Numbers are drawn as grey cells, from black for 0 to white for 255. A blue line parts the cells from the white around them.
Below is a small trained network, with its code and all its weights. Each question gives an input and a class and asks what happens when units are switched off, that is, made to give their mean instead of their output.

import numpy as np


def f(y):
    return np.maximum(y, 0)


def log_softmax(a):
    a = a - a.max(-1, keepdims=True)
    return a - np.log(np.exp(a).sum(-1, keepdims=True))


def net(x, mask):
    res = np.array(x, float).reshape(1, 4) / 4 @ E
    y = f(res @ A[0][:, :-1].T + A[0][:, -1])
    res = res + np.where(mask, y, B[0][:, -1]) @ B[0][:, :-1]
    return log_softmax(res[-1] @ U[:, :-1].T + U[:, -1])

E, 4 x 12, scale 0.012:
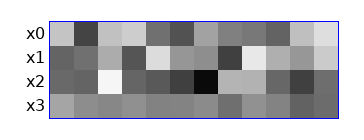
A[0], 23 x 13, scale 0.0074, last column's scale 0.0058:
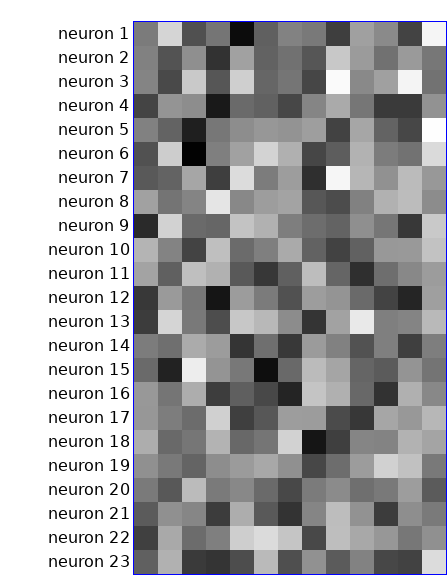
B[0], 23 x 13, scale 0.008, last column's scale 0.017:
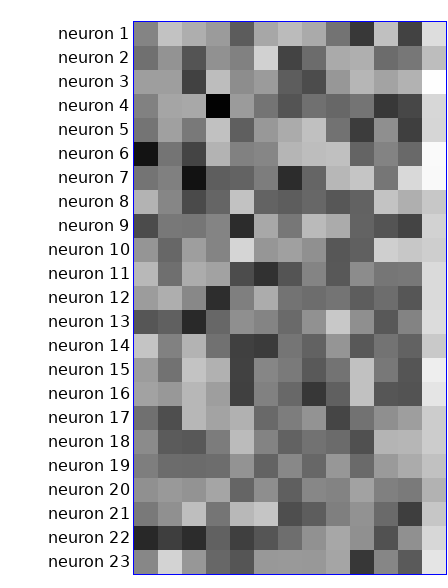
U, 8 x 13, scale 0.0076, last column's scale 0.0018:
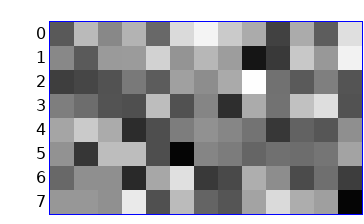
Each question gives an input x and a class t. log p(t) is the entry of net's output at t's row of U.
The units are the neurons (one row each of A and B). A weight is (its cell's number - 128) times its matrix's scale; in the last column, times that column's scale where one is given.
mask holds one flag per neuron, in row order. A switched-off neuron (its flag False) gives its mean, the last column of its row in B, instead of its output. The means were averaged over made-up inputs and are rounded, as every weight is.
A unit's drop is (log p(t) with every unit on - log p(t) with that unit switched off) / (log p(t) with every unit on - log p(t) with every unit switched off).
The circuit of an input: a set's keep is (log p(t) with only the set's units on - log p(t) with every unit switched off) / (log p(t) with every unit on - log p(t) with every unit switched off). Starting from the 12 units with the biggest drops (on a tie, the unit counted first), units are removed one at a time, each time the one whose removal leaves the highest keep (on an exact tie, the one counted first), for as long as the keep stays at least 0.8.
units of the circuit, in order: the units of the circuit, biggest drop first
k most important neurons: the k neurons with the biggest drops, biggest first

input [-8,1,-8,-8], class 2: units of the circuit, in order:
[neuron 22]
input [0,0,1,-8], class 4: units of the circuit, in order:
[neuron 6; neuron 7]
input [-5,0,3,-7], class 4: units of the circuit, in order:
[neuron 7; neuron 3]
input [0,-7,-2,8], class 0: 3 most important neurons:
[neuron 1; neuron 5; neuron 23]
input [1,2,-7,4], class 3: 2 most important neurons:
[neuron 8; neuron 18]
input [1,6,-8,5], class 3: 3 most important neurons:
[neuron 8; neuron 18; neuron 19]
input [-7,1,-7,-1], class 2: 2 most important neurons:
[neuron 22; neuron 13]
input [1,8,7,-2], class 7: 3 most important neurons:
[neuron 3; neuron 15; neuron 16]
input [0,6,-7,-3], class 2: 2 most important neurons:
[neuron 6; neuron 22]
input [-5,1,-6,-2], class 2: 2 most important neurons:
[neuron 22; neuron 13]
